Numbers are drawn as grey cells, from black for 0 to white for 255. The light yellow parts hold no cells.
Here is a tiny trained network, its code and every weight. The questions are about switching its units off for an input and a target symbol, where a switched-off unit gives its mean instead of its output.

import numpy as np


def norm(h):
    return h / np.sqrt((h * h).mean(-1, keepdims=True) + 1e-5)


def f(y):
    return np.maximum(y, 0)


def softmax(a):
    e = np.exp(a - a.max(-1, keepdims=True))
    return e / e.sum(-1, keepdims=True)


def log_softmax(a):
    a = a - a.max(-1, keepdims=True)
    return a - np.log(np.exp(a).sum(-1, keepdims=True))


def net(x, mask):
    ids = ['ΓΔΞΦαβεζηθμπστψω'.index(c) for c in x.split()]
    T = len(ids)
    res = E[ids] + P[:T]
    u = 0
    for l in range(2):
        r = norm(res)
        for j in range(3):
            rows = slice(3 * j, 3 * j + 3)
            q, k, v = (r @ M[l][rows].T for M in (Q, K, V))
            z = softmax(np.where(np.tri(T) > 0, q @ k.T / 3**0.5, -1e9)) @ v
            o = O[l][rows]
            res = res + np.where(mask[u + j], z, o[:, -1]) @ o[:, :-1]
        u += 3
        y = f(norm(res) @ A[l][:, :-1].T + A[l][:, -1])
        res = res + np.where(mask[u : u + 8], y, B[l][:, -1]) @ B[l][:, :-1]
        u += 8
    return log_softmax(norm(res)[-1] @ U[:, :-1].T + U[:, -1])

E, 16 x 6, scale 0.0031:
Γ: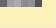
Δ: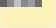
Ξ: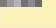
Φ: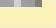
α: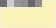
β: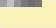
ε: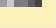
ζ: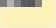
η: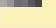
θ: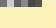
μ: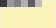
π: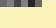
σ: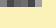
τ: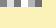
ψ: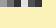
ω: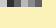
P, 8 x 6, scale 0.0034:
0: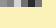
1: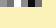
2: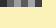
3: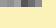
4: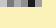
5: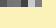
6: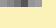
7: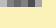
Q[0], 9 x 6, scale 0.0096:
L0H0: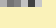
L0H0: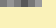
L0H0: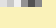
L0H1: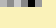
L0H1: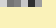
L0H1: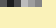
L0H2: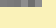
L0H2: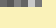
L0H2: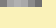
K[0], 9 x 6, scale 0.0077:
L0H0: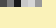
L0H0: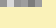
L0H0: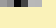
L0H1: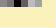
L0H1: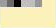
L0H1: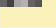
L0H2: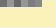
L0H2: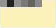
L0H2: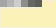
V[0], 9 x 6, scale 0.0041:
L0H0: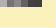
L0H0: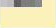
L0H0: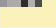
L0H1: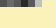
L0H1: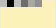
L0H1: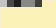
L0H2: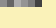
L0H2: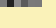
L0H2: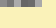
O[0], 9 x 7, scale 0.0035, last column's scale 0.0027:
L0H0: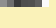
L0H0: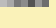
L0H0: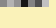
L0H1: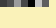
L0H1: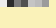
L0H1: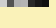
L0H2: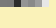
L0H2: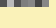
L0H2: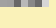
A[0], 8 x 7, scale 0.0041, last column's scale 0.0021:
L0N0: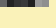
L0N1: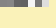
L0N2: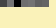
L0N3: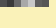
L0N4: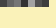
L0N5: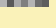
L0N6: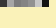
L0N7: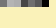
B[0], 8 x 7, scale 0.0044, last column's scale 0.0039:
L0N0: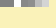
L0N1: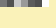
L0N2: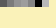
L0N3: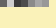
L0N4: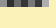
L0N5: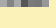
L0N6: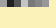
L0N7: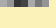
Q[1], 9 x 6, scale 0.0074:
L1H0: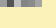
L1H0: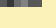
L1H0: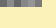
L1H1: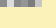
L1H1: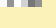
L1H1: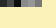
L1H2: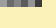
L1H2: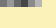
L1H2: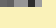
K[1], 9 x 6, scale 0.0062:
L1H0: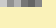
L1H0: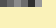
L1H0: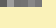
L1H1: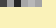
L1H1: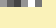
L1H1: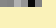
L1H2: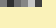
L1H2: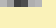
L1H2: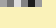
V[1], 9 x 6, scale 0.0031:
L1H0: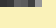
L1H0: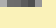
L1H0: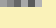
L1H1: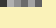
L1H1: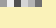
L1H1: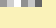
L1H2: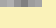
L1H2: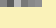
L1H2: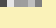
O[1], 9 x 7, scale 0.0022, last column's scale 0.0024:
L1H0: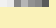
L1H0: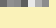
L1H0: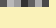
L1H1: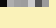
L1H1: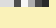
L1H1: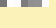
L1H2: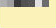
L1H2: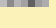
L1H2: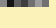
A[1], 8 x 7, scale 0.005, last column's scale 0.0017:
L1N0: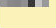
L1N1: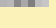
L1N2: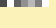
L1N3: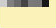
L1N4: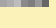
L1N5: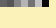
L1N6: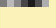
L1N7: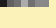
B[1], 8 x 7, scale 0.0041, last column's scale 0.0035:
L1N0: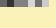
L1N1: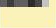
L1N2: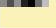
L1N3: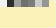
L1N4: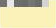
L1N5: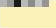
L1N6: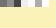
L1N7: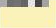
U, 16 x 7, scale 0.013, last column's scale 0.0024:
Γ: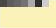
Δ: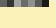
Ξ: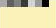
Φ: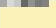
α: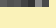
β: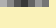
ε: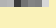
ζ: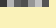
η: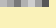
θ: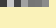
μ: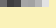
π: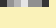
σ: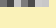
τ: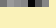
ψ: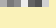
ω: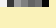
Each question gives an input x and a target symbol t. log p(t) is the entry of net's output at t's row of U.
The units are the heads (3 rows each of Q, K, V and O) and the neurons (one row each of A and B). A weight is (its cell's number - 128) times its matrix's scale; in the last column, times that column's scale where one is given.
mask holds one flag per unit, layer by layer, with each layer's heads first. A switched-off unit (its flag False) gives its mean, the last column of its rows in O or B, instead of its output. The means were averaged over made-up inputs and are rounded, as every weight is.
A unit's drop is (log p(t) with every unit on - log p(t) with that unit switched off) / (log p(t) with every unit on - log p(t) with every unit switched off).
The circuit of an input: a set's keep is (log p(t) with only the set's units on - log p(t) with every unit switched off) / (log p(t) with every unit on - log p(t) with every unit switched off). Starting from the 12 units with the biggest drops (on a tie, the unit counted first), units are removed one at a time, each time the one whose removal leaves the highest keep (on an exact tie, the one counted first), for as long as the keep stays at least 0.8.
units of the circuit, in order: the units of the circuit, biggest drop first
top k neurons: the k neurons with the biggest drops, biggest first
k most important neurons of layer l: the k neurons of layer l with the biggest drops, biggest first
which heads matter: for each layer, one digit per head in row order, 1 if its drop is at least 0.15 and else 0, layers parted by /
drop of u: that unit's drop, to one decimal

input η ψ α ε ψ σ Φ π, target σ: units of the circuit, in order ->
L0N0
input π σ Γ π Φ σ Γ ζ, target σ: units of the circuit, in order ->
L0H1, L0N0
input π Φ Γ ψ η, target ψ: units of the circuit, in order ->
L0H1, L1N6
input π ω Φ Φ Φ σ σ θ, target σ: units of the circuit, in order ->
L0H1, L0N0
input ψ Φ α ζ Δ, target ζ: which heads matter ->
110 / 000
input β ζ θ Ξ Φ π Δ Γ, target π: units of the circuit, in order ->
L0H1, L1N6
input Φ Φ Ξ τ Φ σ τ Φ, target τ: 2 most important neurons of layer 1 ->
L1N1, L1N4
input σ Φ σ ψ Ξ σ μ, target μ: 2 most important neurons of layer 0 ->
L0N6, L0N1
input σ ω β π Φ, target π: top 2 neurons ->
L1N6, L1N0
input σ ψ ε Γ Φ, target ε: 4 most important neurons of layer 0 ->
L0N0, L0N1, L0N7, L0N2
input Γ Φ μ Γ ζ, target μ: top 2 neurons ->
L0N6, L1N5
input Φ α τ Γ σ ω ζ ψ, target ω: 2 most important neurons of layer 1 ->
L1N6, L1N3
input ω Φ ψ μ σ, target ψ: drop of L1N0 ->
0.0
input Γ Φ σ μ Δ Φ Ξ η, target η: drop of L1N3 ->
0.1
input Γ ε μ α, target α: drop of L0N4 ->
0.0
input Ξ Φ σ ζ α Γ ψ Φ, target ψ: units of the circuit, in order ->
L0H1
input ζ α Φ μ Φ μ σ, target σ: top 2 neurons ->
L0N0, L1N6
